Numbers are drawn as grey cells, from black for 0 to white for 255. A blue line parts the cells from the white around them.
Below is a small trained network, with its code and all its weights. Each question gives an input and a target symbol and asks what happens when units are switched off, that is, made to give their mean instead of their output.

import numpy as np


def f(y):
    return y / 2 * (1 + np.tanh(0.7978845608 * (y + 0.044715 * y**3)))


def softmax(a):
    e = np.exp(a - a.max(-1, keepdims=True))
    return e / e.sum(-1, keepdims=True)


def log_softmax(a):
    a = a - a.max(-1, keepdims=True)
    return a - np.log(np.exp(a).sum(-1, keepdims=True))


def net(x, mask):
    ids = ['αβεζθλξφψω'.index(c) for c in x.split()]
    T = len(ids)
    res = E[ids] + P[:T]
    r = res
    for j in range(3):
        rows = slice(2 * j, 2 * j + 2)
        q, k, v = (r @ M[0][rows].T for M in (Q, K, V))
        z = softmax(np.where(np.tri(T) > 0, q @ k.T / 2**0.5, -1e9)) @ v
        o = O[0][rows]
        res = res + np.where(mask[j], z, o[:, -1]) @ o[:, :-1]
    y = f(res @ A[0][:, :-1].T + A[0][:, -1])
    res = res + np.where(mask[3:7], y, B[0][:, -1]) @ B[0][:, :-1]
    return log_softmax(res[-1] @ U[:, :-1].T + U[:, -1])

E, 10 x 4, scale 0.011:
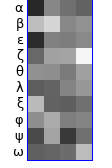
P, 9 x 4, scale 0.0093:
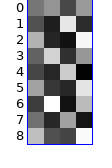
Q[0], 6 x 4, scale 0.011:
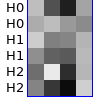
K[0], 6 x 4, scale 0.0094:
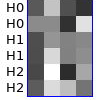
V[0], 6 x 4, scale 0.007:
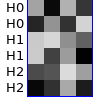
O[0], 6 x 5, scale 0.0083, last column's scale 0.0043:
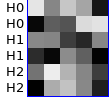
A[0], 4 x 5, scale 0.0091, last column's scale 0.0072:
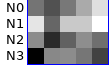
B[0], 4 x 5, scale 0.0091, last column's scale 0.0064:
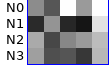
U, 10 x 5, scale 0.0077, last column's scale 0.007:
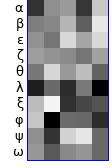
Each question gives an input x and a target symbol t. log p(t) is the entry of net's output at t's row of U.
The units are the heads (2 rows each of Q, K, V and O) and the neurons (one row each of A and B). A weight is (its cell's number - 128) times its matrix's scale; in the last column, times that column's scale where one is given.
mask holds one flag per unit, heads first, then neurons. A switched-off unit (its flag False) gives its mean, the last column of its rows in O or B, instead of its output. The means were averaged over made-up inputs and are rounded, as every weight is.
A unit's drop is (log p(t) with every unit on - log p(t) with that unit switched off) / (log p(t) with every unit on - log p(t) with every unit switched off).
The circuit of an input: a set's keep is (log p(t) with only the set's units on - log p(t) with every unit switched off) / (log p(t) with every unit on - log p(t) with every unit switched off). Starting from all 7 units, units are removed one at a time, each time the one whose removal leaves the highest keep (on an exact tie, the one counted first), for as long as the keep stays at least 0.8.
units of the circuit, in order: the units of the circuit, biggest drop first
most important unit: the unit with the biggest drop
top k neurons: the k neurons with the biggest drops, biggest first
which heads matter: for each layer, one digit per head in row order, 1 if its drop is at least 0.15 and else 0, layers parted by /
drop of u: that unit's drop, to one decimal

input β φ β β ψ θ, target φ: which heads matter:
001
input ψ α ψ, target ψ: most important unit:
N0
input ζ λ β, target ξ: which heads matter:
011
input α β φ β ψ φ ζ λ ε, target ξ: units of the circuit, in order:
H1, N1, H2
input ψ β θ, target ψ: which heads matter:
100
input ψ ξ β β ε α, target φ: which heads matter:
101
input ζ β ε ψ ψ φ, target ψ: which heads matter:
101
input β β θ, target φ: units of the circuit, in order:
H2, N2
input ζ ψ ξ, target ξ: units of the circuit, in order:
N1, H0, H1
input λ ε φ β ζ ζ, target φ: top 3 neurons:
N1, N2, N0
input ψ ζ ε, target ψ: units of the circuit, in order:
N0, N1, H0
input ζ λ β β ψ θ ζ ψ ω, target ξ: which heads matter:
010
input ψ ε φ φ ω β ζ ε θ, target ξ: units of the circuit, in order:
H1, N1
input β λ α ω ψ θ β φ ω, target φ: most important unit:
H2
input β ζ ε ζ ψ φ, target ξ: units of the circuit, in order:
N1, H1, H2
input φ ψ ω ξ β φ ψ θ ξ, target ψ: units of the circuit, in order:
H0, N0, N1
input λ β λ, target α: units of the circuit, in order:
N1, H0, H2
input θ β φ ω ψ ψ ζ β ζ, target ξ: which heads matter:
011
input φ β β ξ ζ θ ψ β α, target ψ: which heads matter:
001
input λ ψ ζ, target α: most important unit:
N1
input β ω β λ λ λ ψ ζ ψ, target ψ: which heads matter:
101
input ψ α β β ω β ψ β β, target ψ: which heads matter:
101
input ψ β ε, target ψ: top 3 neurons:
N0, N3, N2
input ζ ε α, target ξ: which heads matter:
111
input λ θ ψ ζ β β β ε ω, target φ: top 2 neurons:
N2, N0
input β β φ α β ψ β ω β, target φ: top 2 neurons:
N2, N0
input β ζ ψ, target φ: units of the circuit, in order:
H2
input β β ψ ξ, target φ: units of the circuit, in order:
H2, N2
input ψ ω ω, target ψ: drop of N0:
0.3
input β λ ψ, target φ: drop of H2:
0.9
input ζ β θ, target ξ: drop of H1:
0.2
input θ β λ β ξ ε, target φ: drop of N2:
0.3
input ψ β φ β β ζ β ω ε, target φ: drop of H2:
1.3
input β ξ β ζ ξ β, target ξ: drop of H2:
0.2
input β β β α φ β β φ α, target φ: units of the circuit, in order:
H2
